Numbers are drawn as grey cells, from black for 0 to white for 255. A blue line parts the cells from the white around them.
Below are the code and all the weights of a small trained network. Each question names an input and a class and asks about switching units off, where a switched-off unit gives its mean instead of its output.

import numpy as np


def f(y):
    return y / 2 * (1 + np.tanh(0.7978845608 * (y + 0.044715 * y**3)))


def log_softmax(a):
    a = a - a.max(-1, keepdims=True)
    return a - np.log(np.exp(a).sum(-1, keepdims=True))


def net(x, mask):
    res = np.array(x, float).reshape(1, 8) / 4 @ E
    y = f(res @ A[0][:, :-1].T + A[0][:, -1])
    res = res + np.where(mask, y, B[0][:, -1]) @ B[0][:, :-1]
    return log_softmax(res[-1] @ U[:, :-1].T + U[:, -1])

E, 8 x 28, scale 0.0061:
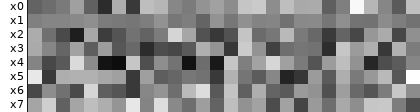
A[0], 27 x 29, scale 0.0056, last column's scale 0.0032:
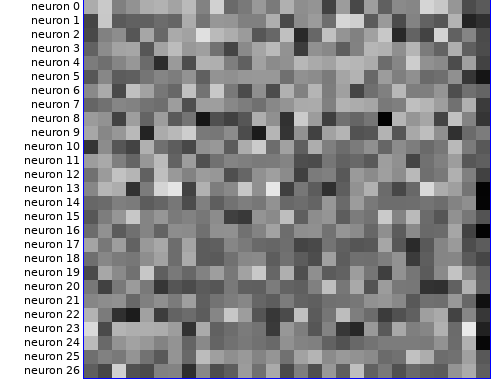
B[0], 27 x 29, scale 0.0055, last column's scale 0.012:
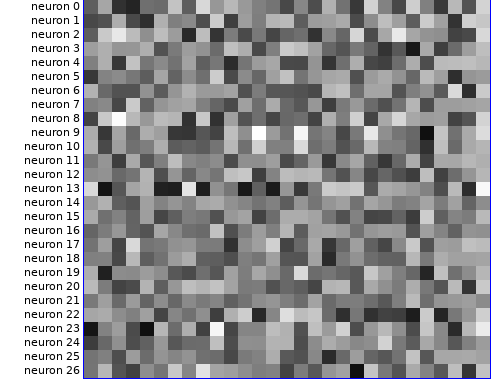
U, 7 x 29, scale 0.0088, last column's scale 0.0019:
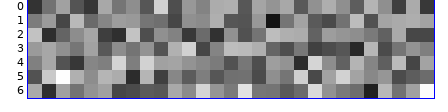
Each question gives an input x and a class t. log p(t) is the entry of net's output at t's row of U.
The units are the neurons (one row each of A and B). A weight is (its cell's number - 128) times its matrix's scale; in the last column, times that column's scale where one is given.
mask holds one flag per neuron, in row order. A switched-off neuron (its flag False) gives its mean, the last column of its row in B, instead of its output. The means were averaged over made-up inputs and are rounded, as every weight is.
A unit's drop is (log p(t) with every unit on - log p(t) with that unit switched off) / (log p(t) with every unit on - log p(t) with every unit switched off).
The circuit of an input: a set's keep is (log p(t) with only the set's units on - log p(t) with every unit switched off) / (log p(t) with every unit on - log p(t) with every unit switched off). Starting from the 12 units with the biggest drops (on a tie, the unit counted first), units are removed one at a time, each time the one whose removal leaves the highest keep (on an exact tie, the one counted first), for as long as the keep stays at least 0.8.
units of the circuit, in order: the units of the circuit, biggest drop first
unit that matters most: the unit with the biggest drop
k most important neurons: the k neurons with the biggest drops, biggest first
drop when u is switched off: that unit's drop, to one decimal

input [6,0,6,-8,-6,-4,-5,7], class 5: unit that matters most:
neuron 2
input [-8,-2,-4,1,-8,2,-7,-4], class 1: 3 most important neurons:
neuron 17; neuron 11; neuron 18
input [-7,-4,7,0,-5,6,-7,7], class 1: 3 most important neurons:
neuron 17; neuron 11; neuron 18
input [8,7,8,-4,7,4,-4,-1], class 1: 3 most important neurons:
neuron 4; neuron 13; neuron 7
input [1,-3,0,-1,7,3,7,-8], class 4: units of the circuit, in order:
neuron 20; neuron 13
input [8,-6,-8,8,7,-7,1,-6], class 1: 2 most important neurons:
neuron 4; neuron 25
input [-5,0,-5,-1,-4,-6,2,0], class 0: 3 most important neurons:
neuron 1; neuron 5; neuron 22
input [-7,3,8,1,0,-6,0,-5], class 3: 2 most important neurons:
neuron 22; neuron 23
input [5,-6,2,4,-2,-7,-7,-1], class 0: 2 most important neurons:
neuron 1; neuron 5
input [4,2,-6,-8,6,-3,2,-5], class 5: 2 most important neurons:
neuron 2; neuron 13
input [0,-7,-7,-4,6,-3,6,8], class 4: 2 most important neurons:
neuron 6; neuron 13
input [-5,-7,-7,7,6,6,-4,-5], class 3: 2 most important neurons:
neuron 15; neuron 13
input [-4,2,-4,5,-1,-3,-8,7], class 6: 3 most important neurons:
neuron 9; neuron 26; neuron 20
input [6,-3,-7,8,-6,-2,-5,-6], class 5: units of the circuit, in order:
neuron 8
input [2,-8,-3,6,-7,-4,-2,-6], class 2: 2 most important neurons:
neuron 13; neuron 0
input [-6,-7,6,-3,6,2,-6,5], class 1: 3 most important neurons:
neuron 13; neuron 17; neuron 11
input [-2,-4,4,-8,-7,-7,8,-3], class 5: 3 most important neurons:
neuron 2; neuron 23; neuron 9
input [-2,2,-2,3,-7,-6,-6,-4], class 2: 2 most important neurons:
neuron 13; neuron 23
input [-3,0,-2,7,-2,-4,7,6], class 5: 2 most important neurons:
neuron 8; neuron 9
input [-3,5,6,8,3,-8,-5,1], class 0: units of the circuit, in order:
neuron 1
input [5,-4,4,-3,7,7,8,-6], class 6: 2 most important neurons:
neuron 13; neuron 10
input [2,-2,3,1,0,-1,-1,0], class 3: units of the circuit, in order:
neuron 13; neuron 22
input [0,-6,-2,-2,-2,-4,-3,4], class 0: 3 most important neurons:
neuron 1; neuron 26; neuron 20
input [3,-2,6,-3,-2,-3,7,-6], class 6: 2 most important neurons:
neuron 10; neuron 19
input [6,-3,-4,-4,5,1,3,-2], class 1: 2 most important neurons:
neuron 13; neuron 4
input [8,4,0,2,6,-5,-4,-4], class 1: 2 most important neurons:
neuron 4; neuron 13
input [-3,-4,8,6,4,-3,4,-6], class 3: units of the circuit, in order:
neuron 22
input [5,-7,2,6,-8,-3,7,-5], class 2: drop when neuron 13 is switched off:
1.8
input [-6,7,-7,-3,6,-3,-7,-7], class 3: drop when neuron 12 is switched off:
0.3
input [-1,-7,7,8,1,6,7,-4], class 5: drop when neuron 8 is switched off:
2.0
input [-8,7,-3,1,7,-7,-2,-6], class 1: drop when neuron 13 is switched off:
0.3
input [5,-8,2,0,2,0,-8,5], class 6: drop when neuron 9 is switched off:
1.4
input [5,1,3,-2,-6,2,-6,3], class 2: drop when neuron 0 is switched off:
0.0
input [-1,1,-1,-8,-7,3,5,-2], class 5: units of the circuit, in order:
neuron 2
